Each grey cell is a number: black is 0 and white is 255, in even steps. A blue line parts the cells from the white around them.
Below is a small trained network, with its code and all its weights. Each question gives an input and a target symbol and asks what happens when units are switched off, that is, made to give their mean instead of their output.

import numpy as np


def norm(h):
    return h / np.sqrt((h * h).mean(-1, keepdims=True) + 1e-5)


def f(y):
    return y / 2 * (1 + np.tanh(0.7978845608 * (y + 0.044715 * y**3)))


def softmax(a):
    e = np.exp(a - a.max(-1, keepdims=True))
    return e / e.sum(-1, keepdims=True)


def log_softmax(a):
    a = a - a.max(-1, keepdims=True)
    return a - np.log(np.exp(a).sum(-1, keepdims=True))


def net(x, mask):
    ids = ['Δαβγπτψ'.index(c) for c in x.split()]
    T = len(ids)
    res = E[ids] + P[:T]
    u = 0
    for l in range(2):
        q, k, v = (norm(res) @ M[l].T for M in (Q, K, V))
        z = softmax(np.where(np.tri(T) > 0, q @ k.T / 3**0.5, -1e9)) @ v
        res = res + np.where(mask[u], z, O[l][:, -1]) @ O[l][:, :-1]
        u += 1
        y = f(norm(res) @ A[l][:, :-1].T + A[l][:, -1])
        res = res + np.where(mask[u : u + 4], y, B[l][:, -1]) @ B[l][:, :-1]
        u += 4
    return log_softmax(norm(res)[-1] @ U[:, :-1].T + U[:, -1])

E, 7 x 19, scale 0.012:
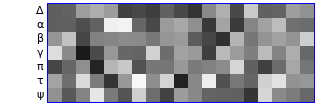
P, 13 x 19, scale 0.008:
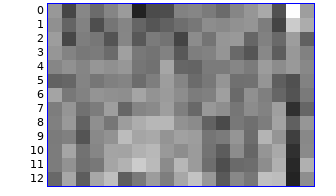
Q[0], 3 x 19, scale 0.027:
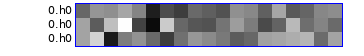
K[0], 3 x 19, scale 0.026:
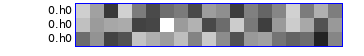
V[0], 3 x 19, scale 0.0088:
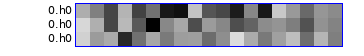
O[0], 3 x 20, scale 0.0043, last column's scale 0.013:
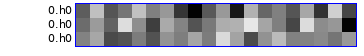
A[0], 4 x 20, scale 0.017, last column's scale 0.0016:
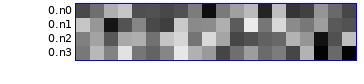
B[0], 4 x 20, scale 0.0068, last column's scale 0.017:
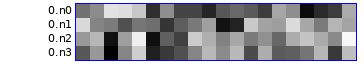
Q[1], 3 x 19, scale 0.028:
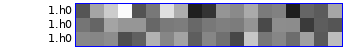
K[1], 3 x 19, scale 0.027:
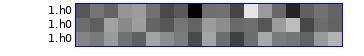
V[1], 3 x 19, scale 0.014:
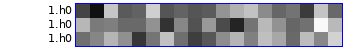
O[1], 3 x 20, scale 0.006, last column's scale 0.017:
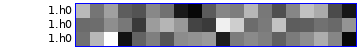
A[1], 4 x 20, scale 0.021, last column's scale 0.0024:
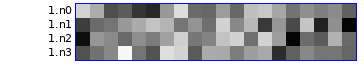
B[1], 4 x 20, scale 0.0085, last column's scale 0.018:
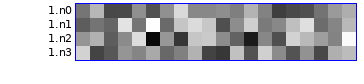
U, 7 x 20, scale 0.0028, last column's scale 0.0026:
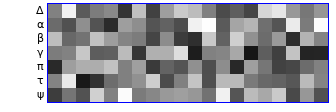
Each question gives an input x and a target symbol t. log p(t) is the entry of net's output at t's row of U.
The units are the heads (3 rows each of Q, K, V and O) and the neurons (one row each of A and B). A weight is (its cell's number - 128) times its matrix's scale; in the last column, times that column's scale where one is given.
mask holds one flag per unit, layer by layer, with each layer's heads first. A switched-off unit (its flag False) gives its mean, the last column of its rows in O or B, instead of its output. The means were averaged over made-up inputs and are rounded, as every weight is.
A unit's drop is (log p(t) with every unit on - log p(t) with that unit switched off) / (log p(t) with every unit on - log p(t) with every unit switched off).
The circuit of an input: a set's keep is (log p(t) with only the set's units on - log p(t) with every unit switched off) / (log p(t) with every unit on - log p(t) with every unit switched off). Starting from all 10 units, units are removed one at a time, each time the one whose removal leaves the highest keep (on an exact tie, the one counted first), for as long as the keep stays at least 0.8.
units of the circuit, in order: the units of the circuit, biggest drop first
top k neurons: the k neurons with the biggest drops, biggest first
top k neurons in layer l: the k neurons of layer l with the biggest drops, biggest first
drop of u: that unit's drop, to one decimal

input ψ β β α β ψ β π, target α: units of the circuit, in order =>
0.h0, 1.h0, 0.n2, 1.n2
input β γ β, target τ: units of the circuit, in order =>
0.h0, 1.n0
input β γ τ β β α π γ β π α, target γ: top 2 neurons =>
1.n2, 0.n2
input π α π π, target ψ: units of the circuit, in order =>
1.h0, 1.n1, 0.n2
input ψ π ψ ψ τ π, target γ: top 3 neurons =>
0.n2, 1.n2, 0.n3
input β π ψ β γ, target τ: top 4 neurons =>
1.n0, 0.n1, 0.n2, 1.n2
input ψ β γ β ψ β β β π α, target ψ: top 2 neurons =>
1.n1, 1.n2
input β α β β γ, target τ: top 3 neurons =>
0.n1, 1.n0, 1.n2
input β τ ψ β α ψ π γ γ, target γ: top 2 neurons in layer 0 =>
0.n2, 0.n3
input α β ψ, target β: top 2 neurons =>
1.n3, 1.n2
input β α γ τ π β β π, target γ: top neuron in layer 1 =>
1.n2
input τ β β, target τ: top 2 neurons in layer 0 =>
0.n0, 0.n2
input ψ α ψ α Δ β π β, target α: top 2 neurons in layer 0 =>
0.n2, 0.n3
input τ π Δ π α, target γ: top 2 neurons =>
0.n2, 1.n2
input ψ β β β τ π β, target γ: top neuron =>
0.n2
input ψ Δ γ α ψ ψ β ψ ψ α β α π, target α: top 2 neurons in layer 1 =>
1.n2, 1.n1
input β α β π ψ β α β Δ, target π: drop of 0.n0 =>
1.2
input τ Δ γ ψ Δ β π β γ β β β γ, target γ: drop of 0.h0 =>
0.6
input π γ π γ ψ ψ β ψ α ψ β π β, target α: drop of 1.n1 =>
0.1
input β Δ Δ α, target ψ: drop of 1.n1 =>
0.4
